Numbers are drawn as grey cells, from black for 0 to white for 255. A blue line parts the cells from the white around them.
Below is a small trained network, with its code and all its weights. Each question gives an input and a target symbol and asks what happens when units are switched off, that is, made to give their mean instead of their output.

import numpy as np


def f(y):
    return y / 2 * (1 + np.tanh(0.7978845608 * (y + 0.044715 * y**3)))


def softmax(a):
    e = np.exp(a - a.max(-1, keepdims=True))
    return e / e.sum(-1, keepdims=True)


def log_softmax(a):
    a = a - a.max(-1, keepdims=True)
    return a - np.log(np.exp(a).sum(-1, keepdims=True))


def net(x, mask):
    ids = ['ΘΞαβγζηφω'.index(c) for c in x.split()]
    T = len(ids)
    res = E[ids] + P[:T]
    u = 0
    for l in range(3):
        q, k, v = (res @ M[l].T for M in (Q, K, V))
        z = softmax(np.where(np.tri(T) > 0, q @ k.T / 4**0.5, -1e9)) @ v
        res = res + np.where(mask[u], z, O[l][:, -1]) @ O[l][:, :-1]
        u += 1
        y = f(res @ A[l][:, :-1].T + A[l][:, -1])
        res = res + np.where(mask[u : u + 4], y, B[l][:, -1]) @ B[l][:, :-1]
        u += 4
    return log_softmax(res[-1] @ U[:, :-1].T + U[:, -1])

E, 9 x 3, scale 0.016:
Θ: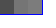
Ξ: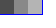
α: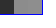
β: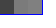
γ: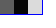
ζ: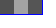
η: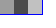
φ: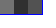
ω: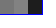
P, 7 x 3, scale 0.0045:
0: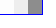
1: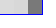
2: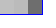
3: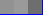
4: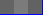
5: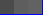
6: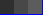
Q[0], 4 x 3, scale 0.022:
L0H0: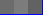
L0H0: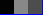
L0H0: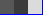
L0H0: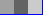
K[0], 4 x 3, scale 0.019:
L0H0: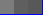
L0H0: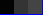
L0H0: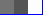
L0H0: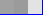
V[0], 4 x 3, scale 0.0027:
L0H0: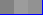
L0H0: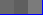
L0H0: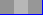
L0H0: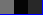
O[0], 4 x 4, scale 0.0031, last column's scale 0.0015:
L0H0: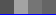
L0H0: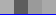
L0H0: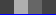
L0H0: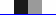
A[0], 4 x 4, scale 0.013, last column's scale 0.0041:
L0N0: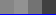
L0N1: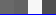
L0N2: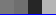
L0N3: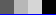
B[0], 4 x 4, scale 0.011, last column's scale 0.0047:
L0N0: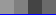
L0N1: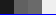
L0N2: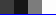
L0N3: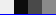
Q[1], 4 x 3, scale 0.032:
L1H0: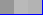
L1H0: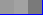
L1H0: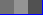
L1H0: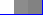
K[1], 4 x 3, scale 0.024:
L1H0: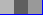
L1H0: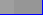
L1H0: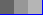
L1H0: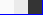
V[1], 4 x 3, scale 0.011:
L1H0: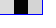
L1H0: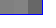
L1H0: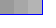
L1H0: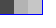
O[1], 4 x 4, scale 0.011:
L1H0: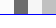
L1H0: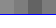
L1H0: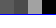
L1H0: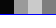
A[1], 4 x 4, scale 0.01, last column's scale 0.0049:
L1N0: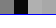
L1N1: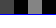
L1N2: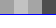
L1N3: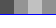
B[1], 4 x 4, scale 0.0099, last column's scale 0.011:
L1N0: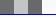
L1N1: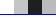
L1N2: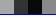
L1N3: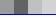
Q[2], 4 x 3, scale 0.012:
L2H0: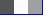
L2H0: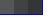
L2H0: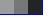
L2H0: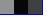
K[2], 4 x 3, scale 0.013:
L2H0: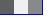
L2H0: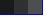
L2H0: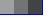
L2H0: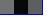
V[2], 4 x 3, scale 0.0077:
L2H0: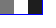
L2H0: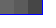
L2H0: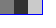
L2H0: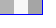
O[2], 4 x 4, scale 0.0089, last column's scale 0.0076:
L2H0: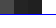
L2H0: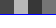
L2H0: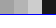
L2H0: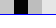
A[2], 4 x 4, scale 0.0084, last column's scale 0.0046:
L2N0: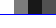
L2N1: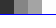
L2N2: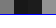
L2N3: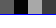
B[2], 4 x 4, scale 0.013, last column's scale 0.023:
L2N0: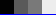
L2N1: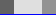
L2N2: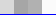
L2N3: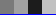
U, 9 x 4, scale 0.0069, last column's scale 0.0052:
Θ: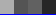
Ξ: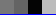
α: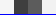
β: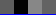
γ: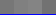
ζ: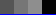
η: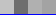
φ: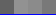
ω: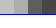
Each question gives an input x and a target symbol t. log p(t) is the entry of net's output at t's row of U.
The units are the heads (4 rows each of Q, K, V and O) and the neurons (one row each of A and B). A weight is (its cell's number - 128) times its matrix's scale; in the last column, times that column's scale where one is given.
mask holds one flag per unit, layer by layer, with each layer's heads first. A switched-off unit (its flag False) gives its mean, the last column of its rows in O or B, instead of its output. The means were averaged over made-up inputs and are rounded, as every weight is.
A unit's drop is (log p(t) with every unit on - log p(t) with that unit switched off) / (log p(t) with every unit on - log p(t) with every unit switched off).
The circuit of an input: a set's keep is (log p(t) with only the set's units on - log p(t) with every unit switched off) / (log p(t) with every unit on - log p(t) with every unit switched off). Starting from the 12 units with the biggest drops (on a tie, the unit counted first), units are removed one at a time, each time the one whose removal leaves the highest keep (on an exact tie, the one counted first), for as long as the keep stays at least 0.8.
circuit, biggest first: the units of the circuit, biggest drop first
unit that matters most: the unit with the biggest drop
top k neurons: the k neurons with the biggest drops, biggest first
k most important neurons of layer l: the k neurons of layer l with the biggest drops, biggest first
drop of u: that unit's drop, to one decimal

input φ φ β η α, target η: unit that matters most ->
L0N1
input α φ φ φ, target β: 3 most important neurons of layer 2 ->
L2N0, L2N2, L2N3
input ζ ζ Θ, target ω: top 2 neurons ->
L2N2, L2N0
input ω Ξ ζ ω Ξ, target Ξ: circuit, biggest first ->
L1H0, L0N2, L2H0
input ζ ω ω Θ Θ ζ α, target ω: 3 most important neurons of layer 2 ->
L2N2, L2N0, L2N1
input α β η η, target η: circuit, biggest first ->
L2H0, L1H0, L0N1
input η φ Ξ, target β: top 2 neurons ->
L0N2, L2N0
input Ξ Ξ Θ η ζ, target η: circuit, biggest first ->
L0N1, L2H0, L1H0
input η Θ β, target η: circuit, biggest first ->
L0N1, L2H0, L1H0
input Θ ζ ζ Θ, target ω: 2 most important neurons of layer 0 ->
L0N2, L0N3
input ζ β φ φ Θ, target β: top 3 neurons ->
L0N2, L2N0, L1N0
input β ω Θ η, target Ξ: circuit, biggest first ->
L1H0, L2H0
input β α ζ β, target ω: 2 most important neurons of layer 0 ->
L0N2, L0N3
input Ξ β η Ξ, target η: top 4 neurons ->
L0N3, L0N1, L2N0, L0N2
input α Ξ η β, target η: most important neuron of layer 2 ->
L2N0
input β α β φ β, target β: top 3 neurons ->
L0N2, L2N0, L1N0
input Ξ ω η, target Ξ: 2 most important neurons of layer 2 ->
L2N0, L2N1
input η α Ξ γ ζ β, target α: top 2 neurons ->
L1N0, L2N0
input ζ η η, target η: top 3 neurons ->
L2N0, L0N2, L1N1
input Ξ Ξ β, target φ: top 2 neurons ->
L0N2, L1N1
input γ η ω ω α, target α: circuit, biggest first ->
L2N0
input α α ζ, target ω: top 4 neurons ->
L2N2, L0N2, L2N0, L2N1
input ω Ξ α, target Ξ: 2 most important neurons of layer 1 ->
L1N0, L1N3
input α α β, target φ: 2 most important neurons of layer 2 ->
L2N1, L2N2
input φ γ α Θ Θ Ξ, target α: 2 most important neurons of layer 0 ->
L0N1, L0N3
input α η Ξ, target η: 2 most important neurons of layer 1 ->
L1N1, L1N3
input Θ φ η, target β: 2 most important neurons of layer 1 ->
L1N2, L1N0
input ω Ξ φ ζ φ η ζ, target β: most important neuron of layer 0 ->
L0N2
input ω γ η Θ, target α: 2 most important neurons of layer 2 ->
L2N0, L2N3
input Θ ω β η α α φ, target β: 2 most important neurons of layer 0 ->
L0N1, L0N2
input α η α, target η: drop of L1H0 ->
0.7
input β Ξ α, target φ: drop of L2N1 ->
0.4
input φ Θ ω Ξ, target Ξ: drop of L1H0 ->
1.5
